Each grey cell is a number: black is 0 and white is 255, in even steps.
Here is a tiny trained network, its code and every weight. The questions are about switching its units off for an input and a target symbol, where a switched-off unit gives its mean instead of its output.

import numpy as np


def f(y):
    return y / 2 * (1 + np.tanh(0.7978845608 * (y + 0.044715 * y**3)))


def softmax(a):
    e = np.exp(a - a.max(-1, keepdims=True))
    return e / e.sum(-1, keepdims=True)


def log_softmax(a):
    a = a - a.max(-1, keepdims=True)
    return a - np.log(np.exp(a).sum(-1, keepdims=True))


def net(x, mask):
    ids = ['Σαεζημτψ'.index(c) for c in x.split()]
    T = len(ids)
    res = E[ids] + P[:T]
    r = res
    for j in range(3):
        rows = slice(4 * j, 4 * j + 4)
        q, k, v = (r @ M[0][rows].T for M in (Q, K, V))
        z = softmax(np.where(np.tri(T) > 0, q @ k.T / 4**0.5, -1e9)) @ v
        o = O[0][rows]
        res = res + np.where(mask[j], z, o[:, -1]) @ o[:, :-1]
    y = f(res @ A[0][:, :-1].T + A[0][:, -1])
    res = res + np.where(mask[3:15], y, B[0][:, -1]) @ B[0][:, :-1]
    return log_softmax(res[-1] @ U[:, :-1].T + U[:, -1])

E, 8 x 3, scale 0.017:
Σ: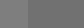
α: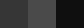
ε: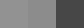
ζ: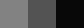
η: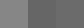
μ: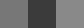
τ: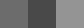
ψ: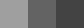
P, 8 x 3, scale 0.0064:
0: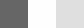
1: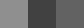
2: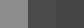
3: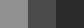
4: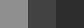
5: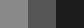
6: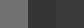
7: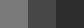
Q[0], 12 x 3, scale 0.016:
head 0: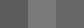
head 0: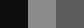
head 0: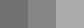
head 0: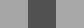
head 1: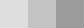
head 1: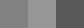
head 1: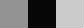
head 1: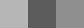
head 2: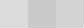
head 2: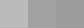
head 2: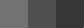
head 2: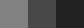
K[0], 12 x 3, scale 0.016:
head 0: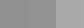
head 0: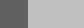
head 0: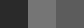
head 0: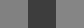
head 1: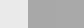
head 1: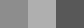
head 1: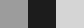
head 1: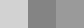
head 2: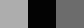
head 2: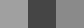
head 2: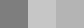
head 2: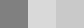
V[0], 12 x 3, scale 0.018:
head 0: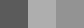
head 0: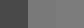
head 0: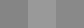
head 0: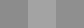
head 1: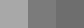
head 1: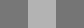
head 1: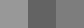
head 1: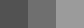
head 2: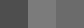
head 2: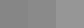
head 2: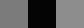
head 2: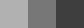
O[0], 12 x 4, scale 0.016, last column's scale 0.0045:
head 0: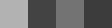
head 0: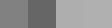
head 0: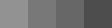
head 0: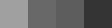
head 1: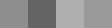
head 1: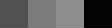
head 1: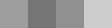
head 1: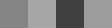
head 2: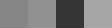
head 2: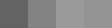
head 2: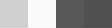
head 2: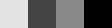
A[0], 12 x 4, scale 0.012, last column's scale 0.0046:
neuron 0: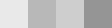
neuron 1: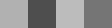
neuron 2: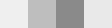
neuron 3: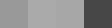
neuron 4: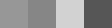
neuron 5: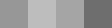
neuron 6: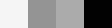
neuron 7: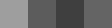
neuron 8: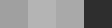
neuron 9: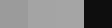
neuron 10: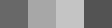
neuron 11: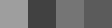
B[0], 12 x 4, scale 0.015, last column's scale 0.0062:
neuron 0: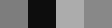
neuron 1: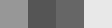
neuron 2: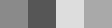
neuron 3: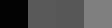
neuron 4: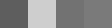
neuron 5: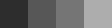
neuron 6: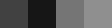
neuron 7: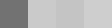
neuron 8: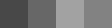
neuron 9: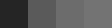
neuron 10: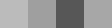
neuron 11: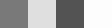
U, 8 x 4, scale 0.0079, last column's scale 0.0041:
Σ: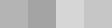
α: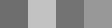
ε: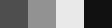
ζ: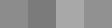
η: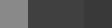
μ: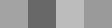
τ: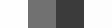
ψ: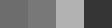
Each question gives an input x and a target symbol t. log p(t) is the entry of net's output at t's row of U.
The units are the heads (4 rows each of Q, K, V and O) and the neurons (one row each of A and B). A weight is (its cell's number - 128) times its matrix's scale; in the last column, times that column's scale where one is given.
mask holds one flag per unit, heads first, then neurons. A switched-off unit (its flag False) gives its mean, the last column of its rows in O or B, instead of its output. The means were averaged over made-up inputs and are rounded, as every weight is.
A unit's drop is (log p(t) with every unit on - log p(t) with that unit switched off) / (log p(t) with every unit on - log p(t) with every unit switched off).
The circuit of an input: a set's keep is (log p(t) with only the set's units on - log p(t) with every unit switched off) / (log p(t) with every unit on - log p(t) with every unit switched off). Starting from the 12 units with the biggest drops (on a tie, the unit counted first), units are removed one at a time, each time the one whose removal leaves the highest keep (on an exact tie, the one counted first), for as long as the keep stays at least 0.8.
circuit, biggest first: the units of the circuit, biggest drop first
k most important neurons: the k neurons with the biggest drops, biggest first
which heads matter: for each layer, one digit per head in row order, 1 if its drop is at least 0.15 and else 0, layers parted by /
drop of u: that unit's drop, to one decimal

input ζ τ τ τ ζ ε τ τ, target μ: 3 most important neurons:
(neuron 2; neuron 6; neuron 0)
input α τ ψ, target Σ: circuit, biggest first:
(head 2; neuron 2; neuron 7)
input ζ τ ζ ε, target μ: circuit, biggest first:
(head 2; neuron 2; neuron 0)
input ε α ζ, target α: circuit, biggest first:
(neuron 11; neuron 7; head 0)
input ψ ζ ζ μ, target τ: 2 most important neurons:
(neuron 1; neuron 7)
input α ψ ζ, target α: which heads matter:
011
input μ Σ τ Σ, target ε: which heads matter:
001
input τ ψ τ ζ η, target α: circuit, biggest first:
(head 2)
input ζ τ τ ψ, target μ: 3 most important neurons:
(neuron 2; neuron 6; neuron 0)
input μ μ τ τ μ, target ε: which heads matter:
111
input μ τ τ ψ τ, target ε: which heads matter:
111
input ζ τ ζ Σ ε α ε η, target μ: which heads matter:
001
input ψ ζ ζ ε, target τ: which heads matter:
011
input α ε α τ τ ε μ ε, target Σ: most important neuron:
(neuron 2)
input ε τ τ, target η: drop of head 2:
0.9
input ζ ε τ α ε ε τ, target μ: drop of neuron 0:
0.3
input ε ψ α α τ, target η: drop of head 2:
1.1
